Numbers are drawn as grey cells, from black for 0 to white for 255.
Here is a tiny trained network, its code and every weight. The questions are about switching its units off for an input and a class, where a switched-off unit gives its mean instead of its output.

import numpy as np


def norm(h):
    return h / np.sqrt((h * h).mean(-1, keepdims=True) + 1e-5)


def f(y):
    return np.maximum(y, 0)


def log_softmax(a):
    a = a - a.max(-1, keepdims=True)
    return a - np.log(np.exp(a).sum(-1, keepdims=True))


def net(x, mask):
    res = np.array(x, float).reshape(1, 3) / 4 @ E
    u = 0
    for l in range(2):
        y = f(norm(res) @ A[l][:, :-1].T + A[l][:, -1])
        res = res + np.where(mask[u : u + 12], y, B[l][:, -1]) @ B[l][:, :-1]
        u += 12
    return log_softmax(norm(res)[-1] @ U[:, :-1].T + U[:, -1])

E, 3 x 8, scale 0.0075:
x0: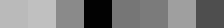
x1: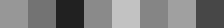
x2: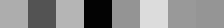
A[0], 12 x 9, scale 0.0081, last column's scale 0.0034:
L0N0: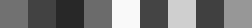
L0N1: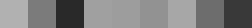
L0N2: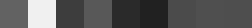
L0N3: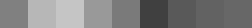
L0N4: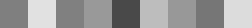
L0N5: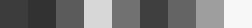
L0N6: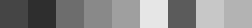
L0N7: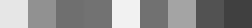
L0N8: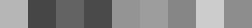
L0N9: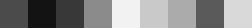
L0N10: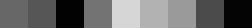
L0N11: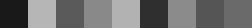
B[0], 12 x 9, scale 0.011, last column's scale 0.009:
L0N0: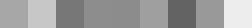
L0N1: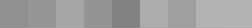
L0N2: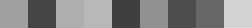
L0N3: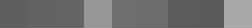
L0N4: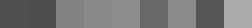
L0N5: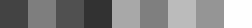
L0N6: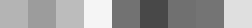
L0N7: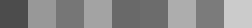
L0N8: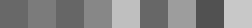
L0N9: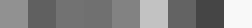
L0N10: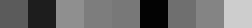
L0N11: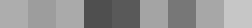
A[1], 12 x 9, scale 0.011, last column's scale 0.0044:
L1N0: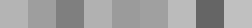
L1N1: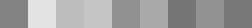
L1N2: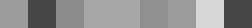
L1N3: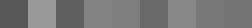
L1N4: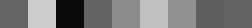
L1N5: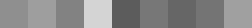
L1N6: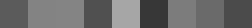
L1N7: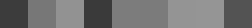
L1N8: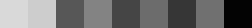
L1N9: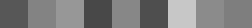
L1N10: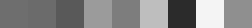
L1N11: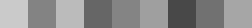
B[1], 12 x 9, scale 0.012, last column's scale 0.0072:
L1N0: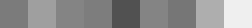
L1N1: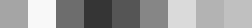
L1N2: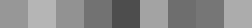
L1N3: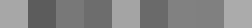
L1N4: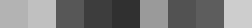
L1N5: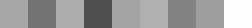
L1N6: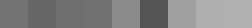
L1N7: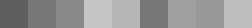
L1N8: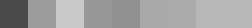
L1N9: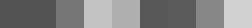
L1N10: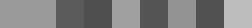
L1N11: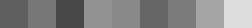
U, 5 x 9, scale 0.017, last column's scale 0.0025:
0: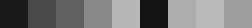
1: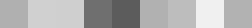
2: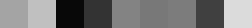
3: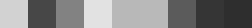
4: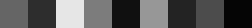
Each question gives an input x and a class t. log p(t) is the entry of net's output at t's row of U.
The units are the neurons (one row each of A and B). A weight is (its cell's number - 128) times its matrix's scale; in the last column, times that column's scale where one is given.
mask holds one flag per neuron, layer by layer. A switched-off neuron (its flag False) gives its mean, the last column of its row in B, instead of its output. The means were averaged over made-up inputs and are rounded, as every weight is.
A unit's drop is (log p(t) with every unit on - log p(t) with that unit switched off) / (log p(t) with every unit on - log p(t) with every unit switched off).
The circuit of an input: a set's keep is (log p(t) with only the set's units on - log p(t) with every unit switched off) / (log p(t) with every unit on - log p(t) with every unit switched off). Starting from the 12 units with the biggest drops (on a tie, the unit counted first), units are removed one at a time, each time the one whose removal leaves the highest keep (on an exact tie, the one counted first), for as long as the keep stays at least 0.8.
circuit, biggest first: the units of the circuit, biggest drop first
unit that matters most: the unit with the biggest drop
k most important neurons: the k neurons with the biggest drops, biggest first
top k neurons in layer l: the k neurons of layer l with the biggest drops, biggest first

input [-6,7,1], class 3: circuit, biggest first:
(L0N9)
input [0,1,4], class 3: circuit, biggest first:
(L0N8; L0N5)
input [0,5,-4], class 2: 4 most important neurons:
(L0N0; L0N6; L0N5; L1N10)
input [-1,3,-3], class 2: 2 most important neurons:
(L0N0; L0N5)
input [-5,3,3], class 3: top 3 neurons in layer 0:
(L0N9; L0N10; L0N6)
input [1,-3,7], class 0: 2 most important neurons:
(L0N0; L0N1)
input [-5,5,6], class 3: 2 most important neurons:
(L0N9; L0N10)
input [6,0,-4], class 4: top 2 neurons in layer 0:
(L0N2; L0N4)
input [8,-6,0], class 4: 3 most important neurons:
(L0N5; L0N2; L0N0)
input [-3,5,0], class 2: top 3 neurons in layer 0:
(L0N0; L0N9; L0N5)
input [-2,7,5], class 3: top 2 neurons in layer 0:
(L0N10; L0N9)
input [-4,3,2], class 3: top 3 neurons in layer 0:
(L0N10; L0N9; L0N6)
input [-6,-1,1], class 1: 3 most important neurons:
(L0N6; L0N10; L0N8)
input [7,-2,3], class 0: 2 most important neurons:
(L0N9; L0N0)
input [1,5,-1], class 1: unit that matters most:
L0N0
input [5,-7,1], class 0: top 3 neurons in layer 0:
(L0N6; L0N9; L0N0)
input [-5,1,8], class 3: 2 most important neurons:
(L0N9; L0N0)
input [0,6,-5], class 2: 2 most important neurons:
(L0N0; L0N6)
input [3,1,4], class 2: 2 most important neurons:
(L0N10; L1N4)
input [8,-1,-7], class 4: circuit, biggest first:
(L0N2)
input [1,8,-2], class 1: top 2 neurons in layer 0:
(L0N0; L0N5)
